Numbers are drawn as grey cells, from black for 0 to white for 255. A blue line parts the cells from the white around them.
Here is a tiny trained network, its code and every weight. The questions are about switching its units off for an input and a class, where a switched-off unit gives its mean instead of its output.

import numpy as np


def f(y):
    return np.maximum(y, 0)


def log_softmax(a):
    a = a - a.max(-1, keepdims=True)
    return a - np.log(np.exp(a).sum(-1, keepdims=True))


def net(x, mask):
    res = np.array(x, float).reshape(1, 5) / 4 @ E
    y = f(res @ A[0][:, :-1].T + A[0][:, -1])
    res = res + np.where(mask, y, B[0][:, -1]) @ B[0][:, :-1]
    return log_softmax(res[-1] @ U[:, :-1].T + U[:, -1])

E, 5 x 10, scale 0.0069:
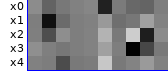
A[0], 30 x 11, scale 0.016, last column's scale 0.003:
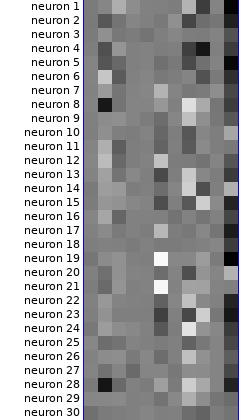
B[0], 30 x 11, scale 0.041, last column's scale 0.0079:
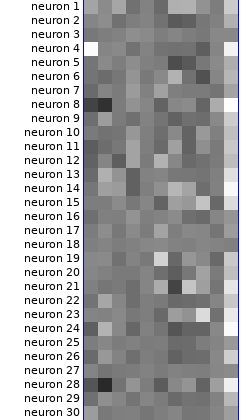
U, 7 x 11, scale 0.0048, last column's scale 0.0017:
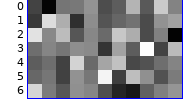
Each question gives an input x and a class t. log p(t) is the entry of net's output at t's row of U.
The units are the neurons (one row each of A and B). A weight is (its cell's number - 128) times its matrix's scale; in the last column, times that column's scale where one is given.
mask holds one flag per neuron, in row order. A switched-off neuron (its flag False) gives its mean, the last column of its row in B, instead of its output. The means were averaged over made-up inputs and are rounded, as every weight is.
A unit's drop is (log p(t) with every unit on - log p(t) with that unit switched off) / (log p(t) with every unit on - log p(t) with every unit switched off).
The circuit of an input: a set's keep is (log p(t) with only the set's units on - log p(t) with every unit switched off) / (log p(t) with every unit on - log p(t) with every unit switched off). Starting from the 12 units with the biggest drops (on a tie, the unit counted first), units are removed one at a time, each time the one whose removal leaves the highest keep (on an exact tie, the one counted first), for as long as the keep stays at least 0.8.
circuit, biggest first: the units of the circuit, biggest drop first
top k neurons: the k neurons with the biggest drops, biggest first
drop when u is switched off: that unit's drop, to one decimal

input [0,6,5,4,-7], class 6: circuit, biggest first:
(neuron 4)
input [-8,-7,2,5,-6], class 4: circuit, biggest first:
(neuron 12; neuron 6)
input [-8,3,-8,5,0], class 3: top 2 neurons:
(neuron 23; neuron 15)
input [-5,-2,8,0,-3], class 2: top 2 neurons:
(neuron 1; neuron 14)
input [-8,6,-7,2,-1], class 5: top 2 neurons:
(neuron 19; neuron 21)
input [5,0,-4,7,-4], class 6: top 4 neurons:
(neuron 4; neuron 5; neuron 2; neuron 14)
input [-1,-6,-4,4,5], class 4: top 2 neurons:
(neuron 12; neuron 6)
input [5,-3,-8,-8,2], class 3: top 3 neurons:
(neuron 23; neuron 15; neuron 11)
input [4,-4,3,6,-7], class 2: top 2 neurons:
(neuron 1; neuron 24)
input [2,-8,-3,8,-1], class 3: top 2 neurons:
(neuron 23; neuron 11)
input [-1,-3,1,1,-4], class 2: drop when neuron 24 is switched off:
0.1
